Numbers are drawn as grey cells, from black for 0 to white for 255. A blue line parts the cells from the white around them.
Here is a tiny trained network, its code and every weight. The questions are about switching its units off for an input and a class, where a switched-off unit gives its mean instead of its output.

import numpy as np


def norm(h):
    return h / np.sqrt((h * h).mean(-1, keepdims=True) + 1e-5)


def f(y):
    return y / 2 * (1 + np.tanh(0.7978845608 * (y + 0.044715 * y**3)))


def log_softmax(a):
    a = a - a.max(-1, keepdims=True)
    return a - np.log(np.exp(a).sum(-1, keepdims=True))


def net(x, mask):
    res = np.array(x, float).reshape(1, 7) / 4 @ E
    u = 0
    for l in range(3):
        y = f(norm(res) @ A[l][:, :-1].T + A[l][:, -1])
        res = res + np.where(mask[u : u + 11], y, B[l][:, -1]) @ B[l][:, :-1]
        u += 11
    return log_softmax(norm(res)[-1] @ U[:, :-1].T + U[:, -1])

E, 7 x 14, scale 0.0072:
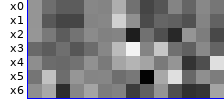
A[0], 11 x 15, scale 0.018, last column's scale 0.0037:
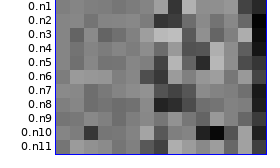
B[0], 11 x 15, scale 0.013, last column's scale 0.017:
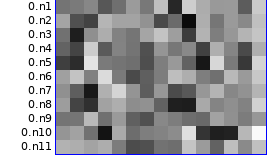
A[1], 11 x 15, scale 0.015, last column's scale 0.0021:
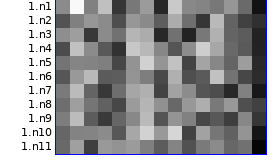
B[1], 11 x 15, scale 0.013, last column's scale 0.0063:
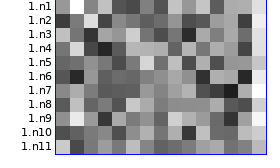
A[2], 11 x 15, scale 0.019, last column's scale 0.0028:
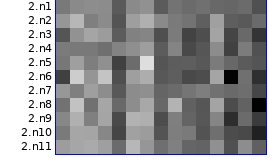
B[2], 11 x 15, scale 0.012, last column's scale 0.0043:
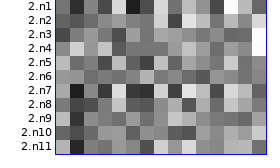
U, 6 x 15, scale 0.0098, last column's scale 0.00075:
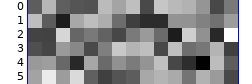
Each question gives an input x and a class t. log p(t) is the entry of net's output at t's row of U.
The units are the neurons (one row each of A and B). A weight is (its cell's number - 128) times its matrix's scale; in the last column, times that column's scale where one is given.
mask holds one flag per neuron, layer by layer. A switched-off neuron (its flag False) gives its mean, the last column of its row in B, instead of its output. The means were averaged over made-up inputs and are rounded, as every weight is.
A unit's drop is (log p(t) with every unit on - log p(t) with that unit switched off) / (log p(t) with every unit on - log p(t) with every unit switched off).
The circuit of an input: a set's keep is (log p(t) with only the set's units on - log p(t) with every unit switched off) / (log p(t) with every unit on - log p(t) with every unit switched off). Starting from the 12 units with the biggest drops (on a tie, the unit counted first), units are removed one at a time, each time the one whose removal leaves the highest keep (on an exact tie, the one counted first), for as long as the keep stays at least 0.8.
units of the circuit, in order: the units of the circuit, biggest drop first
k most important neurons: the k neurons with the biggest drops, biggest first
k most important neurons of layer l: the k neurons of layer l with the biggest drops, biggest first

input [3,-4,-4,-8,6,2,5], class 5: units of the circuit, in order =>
0.n6
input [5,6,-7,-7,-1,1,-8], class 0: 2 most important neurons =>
0.n8, 0.n2
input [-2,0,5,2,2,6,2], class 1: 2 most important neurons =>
0.n8, 0.n2
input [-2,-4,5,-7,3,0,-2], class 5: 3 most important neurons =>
0.n6, 0.n11, 1.n1
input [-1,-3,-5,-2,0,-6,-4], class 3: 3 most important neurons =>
0.n3, 0.n10, 0.n1
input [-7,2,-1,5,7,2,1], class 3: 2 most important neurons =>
0.n3, 1.n10
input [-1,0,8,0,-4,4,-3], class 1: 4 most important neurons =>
0.n8, 0.n2, 0.n7, 1.n3
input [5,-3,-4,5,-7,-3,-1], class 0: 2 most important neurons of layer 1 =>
1.n4, 1.n8
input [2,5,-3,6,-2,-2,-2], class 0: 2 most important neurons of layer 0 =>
0.n1, 0.n2
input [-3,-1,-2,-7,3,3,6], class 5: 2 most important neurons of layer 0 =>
0.n6, 0.n11
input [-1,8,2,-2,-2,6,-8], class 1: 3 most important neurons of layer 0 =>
0.n7, 0.n2, 0.n8
